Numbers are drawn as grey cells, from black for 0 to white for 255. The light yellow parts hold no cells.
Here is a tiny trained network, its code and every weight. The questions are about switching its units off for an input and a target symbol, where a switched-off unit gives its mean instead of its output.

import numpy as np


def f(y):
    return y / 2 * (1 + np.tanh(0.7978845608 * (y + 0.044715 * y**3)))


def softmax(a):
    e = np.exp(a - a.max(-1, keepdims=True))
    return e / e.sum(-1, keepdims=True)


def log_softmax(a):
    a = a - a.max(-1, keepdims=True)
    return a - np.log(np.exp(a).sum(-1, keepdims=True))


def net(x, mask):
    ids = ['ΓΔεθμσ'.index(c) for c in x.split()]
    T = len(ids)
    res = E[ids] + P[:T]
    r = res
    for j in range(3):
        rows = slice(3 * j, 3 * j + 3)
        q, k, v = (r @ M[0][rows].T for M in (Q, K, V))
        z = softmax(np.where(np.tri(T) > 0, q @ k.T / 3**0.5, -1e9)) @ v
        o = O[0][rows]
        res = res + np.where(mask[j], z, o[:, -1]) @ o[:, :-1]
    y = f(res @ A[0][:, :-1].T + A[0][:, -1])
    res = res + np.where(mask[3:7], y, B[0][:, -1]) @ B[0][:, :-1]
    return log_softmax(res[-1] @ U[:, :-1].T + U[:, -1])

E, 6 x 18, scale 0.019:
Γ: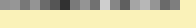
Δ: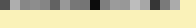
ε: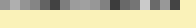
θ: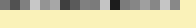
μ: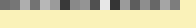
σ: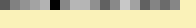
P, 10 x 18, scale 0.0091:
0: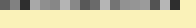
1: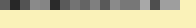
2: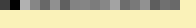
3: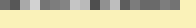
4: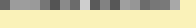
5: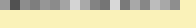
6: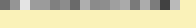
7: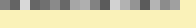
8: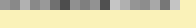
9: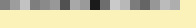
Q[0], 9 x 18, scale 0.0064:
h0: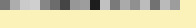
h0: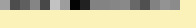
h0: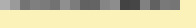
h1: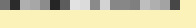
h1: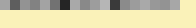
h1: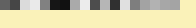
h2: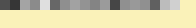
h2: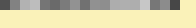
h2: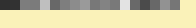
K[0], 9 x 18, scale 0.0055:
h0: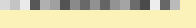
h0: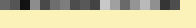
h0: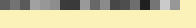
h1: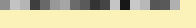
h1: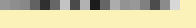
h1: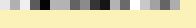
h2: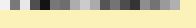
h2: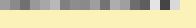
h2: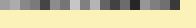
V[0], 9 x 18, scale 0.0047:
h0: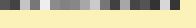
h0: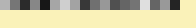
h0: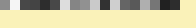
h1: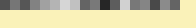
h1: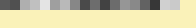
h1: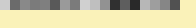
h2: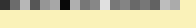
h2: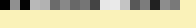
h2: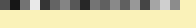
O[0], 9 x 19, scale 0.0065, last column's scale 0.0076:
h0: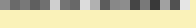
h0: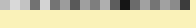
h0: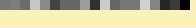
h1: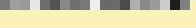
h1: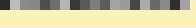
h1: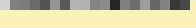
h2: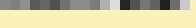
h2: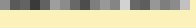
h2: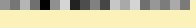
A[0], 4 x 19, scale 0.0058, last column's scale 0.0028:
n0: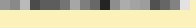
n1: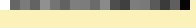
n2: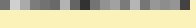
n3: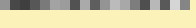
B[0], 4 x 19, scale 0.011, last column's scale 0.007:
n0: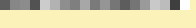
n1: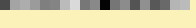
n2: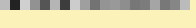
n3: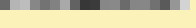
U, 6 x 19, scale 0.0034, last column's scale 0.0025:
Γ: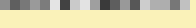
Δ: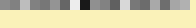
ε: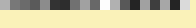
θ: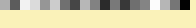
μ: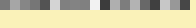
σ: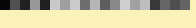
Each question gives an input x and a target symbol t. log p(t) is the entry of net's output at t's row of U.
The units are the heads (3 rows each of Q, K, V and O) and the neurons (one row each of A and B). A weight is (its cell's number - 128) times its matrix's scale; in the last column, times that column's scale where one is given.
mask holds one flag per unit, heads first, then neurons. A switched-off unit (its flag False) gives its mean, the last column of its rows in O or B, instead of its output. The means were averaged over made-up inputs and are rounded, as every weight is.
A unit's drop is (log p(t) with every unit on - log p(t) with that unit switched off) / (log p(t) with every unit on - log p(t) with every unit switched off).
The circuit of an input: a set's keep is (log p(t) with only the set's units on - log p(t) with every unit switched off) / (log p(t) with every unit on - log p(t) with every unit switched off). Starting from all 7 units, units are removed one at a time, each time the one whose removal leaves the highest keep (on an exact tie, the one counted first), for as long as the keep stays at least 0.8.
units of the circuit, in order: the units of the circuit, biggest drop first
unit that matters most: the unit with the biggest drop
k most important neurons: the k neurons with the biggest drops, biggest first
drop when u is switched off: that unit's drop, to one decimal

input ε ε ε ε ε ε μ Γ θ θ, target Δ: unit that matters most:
h1
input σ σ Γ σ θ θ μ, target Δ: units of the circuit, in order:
(h1; n3)
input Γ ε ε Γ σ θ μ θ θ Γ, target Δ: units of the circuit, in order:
(h1; n3)
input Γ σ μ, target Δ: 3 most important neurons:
(n3; n1; n0)
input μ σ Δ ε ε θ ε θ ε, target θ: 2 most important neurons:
(n2; n0)
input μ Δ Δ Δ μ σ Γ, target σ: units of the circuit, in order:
(h0; h1)
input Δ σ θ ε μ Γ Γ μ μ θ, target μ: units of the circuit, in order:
(h0; h1)
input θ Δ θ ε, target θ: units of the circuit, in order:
(h1; n2; h0)
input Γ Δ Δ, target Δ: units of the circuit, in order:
(h0; h2; n2)
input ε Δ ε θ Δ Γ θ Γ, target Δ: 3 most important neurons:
(n2; n0; n3)
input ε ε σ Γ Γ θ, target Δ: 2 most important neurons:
(n3; n0)
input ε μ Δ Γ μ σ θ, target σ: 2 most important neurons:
(n0; n2)
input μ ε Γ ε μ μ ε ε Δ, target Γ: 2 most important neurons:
(n0; n3)
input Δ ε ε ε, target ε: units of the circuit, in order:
(h0)
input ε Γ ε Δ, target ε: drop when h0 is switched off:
0.5
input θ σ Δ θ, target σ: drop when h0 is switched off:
0.4
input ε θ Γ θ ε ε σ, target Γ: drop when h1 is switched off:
0.4
